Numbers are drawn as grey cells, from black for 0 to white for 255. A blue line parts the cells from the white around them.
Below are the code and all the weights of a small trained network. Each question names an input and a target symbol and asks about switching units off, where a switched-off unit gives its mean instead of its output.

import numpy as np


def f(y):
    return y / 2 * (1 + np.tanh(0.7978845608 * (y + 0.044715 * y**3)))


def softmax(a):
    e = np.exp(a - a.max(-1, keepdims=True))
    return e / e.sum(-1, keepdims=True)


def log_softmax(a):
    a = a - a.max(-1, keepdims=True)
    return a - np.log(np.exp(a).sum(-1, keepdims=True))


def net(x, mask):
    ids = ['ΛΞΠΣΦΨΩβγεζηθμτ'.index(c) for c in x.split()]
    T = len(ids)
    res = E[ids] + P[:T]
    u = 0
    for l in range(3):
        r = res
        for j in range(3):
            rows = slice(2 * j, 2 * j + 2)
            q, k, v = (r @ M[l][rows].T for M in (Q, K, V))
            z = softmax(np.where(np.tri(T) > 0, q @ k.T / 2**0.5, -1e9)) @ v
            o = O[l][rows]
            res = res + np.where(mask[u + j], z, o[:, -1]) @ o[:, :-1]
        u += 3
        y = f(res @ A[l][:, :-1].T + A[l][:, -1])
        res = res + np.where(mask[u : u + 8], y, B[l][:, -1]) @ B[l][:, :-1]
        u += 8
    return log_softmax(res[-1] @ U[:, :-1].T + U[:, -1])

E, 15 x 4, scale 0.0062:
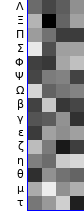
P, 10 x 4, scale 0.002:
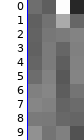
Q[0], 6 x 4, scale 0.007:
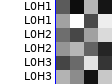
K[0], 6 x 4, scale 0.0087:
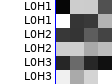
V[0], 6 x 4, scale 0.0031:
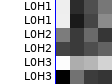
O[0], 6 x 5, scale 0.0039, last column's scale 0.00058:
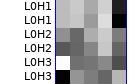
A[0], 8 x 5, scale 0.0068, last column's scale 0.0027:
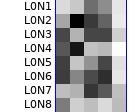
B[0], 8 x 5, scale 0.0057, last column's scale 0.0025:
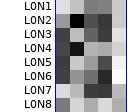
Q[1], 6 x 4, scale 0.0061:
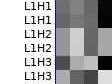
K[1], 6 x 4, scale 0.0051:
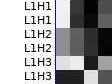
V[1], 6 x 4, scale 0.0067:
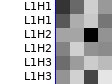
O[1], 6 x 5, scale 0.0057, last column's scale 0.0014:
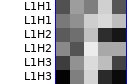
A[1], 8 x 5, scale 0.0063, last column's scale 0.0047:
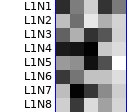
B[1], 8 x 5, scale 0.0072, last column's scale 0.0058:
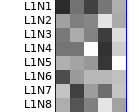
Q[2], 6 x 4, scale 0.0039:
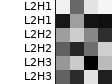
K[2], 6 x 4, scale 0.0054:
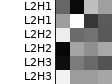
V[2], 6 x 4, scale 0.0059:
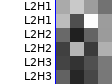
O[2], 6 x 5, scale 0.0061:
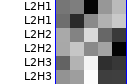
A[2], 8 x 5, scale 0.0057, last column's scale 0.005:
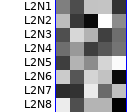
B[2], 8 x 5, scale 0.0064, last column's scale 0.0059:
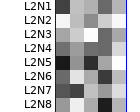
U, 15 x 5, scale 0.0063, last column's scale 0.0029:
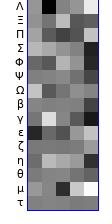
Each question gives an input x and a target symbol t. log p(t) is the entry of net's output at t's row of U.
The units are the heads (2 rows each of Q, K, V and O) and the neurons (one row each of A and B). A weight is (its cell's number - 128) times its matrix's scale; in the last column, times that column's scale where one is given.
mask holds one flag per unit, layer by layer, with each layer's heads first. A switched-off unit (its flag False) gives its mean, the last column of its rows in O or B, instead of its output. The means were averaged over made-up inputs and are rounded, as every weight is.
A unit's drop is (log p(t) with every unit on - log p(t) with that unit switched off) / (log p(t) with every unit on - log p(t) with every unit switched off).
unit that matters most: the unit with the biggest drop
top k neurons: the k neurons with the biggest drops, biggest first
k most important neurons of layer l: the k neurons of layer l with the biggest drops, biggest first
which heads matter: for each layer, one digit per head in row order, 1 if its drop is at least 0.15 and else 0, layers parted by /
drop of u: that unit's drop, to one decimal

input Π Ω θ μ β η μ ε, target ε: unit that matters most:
L1H3
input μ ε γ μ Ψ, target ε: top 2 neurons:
(L1N1; L0N1)
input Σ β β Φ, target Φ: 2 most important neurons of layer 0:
(L0N4; L0N7)
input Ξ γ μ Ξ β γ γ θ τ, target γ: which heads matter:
000 / 100 / 100
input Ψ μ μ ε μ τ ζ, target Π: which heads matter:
000 / 100 / 000
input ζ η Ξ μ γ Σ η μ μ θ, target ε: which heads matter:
100 / 001 / 000
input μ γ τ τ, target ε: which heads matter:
001 / 101 / 000
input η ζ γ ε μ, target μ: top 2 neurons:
(L1N4; L1N5)
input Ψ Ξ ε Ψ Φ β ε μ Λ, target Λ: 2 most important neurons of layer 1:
(L1N4; L1N7)
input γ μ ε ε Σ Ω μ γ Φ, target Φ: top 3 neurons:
(L1N4; L0N4; L2N7)
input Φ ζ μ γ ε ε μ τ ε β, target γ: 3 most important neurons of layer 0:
(L0N3; L0N5; L0N6)
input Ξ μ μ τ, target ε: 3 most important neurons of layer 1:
(L1N1; L1N4; L1N5)
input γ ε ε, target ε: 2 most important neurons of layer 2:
(L2N5; L2N2)
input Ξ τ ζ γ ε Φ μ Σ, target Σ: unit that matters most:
L2N2
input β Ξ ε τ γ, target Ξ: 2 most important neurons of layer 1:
(L1N7; L1N4)
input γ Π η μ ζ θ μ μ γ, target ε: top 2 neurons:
(L1N1; L0N1)
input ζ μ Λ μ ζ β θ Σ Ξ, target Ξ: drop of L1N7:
0.4
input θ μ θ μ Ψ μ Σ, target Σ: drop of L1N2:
0.1
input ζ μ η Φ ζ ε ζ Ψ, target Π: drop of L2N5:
0.1
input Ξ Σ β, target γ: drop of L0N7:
0.0
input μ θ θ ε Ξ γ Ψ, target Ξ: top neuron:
(L0N2)
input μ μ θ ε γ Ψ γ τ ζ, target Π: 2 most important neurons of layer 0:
(L0N2; L0N7)
